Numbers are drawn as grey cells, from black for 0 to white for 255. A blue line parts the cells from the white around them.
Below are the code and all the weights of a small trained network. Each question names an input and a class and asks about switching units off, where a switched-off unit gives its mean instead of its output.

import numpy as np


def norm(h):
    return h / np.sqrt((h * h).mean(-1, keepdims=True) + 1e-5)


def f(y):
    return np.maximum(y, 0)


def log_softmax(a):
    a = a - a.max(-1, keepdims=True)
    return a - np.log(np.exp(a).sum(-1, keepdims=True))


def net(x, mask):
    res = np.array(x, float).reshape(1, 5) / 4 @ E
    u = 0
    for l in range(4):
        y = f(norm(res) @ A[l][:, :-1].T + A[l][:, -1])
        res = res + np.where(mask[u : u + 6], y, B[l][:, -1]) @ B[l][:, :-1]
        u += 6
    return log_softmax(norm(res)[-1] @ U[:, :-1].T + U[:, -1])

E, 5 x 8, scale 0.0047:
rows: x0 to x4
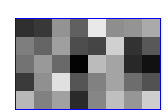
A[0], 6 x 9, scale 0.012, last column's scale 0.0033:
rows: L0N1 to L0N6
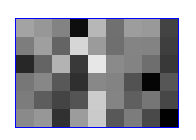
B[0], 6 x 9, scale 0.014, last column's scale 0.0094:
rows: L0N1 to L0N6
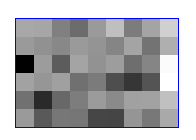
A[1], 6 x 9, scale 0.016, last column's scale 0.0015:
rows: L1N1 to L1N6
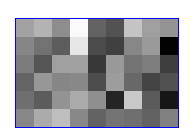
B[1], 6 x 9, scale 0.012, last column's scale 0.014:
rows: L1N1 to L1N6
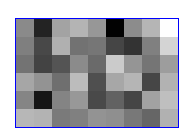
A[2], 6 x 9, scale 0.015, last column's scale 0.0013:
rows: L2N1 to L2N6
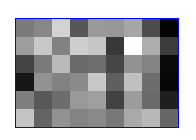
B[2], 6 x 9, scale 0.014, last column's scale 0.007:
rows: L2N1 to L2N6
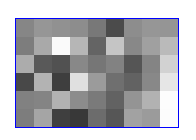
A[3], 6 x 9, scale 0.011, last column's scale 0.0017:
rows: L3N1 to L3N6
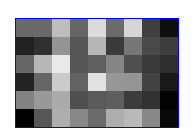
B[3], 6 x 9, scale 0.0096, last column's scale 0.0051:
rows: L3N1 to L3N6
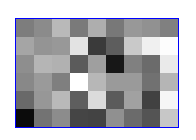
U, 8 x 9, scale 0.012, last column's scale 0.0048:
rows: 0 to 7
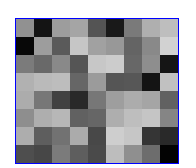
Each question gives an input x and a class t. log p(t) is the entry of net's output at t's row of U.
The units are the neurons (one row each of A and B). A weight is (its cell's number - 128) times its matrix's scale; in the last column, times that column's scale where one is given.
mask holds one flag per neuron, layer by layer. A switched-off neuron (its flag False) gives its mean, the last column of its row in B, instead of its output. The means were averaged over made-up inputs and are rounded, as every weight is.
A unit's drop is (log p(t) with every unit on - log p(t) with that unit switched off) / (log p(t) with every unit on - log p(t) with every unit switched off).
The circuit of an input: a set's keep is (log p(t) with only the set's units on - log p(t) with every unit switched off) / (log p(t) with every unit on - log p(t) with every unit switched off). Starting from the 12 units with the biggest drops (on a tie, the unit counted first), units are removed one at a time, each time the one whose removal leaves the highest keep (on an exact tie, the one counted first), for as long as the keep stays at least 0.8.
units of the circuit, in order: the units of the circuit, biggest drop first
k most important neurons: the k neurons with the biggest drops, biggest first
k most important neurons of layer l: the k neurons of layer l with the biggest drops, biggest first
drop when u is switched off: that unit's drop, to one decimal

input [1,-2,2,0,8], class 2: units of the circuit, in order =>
L0N1, L1N1
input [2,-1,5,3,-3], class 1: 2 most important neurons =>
L0N3, L0N5
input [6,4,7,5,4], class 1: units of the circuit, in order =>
L0N3
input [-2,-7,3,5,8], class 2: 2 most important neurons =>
L0N1, L1N1
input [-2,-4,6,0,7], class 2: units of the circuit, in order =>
L0N1, L1N1
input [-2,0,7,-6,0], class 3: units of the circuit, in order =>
L0N4, L1N1
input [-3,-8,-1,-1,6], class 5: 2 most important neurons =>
L2N2, L0N1
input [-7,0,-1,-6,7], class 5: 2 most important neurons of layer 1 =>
L1N5, L1N2
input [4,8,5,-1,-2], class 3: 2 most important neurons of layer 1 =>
L1N1, L1N4
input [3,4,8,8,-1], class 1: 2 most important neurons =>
L0N3, L0N5
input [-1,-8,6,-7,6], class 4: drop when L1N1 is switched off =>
0.2
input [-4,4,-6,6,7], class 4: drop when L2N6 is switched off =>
0.2
